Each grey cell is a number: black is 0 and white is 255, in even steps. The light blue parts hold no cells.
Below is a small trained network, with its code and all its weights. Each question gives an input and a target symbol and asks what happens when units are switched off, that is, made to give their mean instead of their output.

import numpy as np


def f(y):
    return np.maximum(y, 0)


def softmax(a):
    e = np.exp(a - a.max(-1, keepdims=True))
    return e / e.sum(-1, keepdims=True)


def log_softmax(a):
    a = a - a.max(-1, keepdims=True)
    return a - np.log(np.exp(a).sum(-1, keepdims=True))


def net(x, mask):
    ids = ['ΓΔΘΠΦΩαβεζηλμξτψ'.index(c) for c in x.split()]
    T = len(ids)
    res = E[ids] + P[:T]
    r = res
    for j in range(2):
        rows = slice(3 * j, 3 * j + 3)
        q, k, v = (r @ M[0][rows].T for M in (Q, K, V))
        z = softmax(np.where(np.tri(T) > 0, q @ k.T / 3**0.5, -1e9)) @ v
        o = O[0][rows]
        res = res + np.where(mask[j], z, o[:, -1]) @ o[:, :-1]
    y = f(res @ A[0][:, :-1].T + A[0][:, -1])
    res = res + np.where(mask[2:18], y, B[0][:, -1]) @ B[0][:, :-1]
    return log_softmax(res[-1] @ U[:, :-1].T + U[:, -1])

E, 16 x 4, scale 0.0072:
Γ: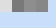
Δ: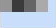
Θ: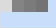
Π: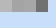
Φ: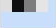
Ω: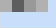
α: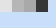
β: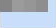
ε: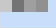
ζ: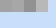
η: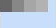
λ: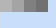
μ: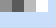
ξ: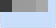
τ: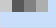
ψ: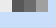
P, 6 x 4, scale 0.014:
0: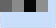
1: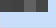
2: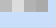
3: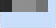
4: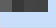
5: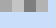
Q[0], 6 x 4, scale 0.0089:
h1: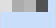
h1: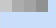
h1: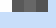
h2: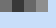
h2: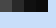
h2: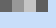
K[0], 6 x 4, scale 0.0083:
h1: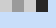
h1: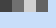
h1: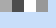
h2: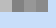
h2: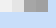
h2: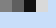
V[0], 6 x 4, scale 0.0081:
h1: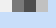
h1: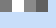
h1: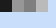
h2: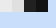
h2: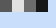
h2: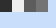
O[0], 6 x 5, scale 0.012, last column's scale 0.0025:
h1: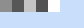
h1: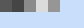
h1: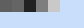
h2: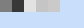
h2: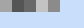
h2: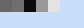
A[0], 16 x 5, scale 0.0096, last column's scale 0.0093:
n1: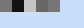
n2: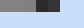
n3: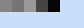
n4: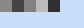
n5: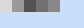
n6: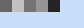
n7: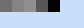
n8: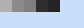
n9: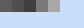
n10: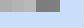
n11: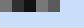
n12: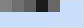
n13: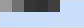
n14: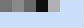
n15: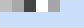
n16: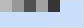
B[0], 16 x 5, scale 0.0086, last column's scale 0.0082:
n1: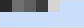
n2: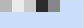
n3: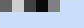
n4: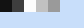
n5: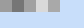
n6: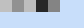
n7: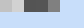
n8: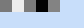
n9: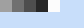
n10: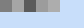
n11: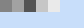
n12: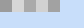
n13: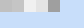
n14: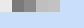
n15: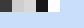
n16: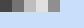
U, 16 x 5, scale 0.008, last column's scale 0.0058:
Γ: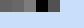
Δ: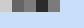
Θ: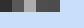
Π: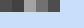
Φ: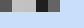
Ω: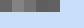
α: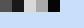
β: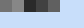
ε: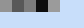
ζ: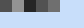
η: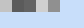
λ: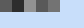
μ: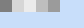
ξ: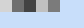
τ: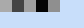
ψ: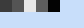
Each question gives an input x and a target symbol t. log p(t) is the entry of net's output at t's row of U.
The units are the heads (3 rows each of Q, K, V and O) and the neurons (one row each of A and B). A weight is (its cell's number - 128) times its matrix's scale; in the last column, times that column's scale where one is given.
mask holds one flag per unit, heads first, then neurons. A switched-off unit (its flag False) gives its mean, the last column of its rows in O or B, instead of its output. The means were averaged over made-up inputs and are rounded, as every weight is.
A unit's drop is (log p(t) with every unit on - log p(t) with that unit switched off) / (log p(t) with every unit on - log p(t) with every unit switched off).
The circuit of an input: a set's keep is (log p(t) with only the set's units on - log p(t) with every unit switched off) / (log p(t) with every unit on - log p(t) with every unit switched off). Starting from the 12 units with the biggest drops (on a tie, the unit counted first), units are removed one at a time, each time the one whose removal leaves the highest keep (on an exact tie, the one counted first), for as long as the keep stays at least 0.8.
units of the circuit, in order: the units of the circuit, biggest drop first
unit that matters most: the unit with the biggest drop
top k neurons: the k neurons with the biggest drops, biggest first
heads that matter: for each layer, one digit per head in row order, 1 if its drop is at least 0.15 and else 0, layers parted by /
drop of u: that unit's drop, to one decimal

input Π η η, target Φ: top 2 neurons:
[n15 n11]
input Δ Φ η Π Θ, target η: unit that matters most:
n15
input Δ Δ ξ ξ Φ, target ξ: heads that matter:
10
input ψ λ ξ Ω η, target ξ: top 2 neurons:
[n15 n14]
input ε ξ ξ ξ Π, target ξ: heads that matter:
00
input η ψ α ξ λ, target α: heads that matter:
01
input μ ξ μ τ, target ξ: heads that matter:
11
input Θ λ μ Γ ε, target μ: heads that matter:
01
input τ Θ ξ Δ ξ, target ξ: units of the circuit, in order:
[h2 n15 n14 n11]
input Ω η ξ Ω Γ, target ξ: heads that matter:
00
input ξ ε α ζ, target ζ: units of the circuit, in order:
[h1 h2]
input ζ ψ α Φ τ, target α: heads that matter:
01
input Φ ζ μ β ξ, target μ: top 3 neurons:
[n12 n14 n13]
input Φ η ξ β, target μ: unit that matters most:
h1
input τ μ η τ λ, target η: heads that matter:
00
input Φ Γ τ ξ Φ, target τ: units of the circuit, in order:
[h2 h1]
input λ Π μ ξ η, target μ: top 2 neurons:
[n12 n13]
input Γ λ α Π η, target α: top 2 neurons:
[n4 n15]
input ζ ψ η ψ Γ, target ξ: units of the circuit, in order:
[n15 n14 n11]
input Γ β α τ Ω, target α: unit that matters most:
h2
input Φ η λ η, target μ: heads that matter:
11
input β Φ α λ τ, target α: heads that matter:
01
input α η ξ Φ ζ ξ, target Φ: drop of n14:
0.1
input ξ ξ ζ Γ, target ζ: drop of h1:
0.4
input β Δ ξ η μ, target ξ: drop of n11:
0.3
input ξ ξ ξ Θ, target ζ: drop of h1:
0.4
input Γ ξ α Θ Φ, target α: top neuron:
[n4]
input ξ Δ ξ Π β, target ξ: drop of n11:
0.1
